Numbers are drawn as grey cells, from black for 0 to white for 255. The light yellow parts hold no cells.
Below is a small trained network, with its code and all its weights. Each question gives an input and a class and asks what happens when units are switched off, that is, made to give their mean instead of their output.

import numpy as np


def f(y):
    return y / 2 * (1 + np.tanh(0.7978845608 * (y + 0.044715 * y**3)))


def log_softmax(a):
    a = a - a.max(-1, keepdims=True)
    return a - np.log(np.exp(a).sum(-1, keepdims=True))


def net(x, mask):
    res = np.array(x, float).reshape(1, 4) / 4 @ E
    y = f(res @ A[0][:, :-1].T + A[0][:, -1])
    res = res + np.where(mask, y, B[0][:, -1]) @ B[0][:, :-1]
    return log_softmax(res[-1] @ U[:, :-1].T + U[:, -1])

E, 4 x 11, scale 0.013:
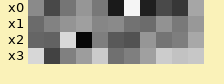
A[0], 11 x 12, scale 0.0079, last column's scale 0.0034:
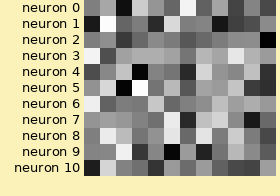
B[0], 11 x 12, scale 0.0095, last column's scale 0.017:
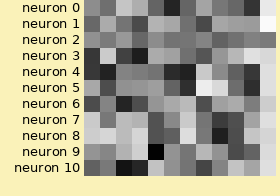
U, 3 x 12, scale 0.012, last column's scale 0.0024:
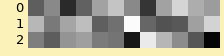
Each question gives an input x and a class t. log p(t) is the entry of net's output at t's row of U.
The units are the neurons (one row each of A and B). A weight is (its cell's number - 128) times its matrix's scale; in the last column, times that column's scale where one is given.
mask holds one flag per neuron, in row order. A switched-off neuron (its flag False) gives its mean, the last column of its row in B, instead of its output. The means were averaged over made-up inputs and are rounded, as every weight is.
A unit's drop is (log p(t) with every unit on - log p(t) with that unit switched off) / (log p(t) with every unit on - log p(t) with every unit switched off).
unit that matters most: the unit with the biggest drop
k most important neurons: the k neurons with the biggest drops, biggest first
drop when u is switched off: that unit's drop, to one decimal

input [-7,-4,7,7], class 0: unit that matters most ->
neuron 3
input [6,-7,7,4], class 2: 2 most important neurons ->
neuron 8; neuron 7
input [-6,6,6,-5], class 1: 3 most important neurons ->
neuron 8; neuron 7; neuron 5
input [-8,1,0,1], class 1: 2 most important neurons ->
neuron 8; neuron 7
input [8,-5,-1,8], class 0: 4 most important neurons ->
neuron 6; neuron 3; neuron 8; neuron 7
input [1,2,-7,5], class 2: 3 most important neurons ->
neuron 5; neuron 0; neuron 10
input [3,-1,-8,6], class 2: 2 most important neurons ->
neuron 0; neuron 5
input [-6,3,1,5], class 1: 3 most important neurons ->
neuron 8; neuron 7; neuron 10
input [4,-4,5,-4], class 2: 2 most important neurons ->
neuron 9; neuron 8
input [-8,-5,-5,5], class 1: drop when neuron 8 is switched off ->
0.9
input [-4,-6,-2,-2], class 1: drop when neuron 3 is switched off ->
0.0
